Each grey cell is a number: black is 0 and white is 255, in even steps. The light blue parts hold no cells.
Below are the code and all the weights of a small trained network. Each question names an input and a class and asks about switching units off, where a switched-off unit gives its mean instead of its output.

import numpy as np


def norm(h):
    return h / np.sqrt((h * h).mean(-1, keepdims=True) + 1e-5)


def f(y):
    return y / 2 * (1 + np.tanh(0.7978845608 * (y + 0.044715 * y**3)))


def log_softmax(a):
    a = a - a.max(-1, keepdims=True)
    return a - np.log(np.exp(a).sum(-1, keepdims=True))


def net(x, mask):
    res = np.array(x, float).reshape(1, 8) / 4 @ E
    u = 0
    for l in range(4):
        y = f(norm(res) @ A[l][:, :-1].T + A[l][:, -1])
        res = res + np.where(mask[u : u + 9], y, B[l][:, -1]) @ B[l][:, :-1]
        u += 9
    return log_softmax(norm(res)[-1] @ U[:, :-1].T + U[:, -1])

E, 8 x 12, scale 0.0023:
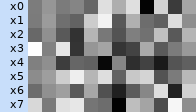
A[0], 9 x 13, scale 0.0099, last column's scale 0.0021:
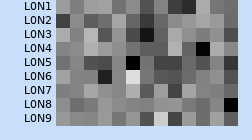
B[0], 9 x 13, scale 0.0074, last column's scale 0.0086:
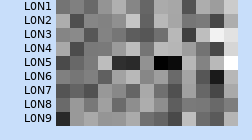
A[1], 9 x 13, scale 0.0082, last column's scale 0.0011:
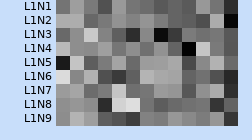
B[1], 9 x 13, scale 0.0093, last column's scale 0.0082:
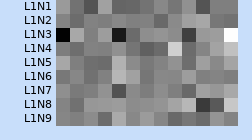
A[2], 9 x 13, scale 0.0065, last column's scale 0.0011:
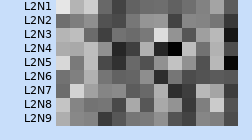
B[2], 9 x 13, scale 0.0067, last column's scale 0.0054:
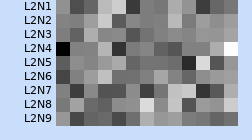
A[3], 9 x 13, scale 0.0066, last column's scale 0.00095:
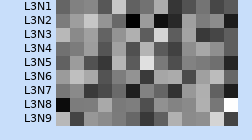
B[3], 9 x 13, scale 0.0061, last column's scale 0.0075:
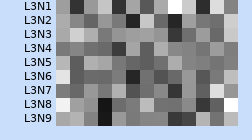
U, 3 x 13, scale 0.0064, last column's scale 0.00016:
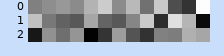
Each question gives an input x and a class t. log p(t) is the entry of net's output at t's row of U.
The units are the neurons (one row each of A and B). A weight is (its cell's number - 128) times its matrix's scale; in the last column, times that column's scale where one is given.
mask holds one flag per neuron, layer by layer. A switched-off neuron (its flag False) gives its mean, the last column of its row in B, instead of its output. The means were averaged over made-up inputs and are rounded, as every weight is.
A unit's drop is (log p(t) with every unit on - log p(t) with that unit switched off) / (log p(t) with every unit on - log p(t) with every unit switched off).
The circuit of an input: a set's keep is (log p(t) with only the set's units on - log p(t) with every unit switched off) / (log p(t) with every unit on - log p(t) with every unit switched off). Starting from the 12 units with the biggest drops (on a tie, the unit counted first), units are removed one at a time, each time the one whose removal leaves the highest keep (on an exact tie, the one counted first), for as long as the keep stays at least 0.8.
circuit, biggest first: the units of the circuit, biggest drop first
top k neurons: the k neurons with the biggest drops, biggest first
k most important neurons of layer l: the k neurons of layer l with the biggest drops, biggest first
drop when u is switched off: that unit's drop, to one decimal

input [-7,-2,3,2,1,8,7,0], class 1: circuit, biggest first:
[L0N3]
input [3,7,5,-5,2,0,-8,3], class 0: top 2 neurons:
[L0N3 L0N9]
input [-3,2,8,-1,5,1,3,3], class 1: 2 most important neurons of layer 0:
[L0N3 L0N2]
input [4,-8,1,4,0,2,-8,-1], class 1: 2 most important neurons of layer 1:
[L1N4 L1N8]
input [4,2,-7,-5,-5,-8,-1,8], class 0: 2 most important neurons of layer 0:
[L0N5 L0N1]
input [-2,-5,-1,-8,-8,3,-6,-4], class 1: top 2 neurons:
[L0N5 L0N4]
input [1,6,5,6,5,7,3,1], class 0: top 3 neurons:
[L0N6 L0N4 L1N8]
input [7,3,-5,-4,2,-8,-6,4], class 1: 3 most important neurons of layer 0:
[L0N5 L0N1 L0N6]
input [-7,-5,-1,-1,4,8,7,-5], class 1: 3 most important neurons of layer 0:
[L0N4 L0N3 L0N2]
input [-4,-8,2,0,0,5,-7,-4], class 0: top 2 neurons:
[L0N5 L0N3]
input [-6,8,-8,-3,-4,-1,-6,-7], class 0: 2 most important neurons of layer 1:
[L1N8 L1N3]
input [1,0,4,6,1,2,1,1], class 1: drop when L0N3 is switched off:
1.1
